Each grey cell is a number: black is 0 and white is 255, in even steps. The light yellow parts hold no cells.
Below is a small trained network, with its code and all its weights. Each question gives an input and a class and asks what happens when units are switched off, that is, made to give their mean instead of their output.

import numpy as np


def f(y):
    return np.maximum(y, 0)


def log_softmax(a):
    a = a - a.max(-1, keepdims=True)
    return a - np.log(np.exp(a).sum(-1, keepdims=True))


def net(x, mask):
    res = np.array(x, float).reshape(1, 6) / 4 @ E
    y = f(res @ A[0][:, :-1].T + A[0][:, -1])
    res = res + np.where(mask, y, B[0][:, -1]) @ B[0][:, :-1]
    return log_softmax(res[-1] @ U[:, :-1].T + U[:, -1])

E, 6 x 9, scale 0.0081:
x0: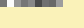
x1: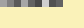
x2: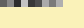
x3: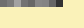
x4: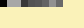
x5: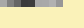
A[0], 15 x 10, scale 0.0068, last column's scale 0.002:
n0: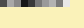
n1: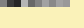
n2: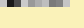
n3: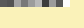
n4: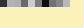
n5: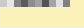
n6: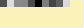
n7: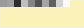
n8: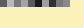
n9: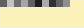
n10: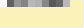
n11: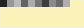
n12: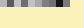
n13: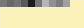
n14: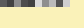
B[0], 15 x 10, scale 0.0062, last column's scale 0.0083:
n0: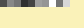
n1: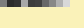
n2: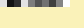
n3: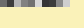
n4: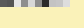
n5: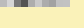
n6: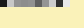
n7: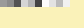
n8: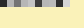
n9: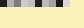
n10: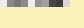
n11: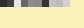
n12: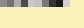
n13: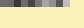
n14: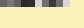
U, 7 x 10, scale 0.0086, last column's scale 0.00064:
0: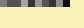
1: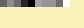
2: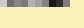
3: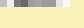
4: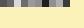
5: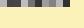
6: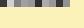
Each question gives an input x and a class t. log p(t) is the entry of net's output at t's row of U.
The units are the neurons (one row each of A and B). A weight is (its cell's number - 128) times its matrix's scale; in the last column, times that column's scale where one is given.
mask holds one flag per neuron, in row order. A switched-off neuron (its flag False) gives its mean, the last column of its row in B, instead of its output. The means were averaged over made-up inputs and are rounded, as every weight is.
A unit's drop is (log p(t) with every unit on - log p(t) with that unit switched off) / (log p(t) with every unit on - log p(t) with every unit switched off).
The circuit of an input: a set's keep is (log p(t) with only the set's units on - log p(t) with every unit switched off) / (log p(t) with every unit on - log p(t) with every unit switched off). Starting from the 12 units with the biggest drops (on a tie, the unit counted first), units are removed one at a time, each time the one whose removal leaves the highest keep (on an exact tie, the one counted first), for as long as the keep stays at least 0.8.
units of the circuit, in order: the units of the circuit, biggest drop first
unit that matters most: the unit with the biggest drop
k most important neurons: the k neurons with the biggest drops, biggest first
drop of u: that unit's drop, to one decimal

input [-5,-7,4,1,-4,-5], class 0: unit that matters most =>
n7
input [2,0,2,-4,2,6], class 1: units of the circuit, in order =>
[n0; n9]
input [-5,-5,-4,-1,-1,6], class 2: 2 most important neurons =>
[n10; n12]
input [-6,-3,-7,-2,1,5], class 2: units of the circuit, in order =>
[n12; n10]
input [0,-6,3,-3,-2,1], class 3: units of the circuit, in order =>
[n5; n2; n9]
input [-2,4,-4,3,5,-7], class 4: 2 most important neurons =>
[n11; n4]
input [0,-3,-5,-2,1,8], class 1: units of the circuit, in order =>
[n14; n0]
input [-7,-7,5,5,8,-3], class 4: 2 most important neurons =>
[n11; n4]
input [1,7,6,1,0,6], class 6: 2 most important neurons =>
[n9; n8]
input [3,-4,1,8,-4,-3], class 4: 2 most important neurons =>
[n2; n4]
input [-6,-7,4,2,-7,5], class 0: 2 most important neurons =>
[n14; n7]
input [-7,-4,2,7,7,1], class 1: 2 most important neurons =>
[n14; n0]
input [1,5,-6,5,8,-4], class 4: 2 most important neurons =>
[n11; n4]
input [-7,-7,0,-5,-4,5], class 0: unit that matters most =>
n14
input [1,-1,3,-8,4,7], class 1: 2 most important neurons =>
[n0; n13]
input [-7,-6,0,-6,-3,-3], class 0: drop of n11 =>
-0.1
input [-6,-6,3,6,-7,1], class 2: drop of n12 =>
0.2
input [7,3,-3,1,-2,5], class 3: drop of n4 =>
-0.1
